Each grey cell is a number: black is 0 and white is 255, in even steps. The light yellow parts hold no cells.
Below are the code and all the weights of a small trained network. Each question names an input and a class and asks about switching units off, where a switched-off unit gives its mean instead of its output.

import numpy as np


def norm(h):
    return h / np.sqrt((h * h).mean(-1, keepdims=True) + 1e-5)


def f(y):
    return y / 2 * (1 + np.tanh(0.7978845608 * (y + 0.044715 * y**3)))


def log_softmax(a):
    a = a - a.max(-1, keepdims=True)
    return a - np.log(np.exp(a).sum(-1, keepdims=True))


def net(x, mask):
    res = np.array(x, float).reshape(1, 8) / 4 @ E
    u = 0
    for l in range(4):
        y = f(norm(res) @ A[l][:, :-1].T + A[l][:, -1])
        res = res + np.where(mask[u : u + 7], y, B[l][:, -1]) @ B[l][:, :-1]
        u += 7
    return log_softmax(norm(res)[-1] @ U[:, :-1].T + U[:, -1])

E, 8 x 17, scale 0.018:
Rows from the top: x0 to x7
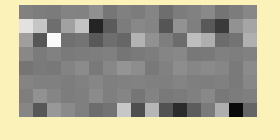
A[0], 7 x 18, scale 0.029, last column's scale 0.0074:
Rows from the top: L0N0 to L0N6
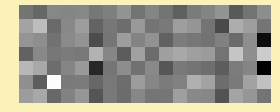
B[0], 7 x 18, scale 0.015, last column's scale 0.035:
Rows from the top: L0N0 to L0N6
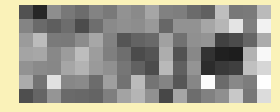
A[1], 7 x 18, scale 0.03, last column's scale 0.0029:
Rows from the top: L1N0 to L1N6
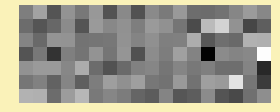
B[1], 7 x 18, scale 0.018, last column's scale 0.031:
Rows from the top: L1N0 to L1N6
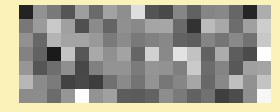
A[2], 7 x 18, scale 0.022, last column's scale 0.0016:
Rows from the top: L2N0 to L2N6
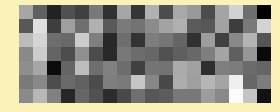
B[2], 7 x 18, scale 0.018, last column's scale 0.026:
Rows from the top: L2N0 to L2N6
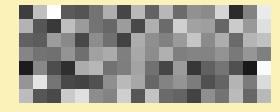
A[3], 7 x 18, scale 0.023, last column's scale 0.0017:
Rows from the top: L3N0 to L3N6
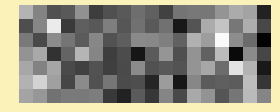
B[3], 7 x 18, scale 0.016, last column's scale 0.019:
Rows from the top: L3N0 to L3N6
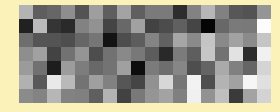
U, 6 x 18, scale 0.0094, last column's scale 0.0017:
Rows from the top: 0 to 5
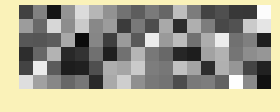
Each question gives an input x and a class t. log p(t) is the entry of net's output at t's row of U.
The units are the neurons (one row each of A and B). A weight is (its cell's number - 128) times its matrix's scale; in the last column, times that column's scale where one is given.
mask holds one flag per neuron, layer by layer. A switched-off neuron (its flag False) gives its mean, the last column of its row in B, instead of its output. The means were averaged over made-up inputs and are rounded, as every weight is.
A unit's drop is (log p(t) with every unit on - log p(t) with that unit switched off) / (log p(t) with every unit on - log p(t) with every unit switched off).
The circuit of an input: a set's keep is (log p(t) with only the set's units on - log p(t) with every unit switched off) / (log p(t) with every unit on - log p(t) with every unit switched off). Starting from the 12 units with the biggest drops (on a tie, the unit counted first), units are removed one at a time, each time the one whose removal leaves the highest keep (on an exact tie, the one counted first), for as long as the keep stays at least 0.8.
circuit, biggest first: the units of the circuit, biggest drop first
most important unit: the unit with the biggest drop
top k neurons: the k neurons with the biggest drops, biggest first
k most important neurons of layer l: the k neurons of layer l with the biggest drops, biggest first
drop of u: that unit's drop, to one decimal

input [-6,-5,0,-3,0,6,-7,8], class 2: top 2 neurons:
L0N5, L0N1
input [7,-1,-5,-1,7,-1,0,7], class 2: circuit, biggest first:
L0N3
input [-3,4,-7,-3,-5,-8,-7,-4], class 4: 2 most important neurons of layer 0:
L0N5, L0N1
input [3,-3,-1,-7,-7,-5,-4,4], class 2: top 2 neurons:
L0N5, L0N1
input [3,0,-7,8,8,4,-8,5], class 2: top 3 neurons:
L0N3, L0N5, L0N4
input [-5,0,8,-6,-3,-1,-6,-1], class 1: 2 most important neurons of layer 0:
L0N1, L0N6
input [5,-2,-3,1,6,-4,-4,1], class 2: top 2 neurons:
L0N3, L0N5
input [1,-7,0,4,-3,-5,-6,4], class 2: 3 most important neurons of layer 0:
L0N5, L0N1, L0N6
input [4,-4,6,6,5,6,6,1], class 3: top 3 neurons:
L0N3, L0N4, L1N6
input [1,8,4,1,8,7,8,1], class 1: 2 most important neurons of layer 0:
L0N4, L0N2
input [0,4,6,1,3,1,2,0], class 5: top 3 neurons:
L0N3, L0N1, L0N6
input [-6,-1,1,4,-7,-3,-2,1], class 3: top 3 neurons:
L0N3, L0N4, L0N1
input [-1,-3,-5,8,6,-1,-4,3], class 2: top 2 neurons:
L0N5, L0N3
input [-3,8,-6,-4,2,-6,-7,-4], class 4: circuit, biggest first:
L0N1
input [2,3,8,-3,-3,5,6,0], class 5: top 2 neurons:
L0N3, L1N6
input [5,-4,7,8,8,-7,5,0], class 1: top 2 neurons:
L0N1, L0N6
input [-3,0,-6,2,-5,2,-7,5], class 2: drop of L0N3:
1.1
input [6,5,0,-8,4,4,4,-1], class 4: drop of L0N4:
0.2
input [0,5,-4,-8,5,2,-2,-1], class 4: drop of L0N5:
0.9
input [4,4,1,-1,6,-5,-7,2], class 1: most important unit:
L0N4
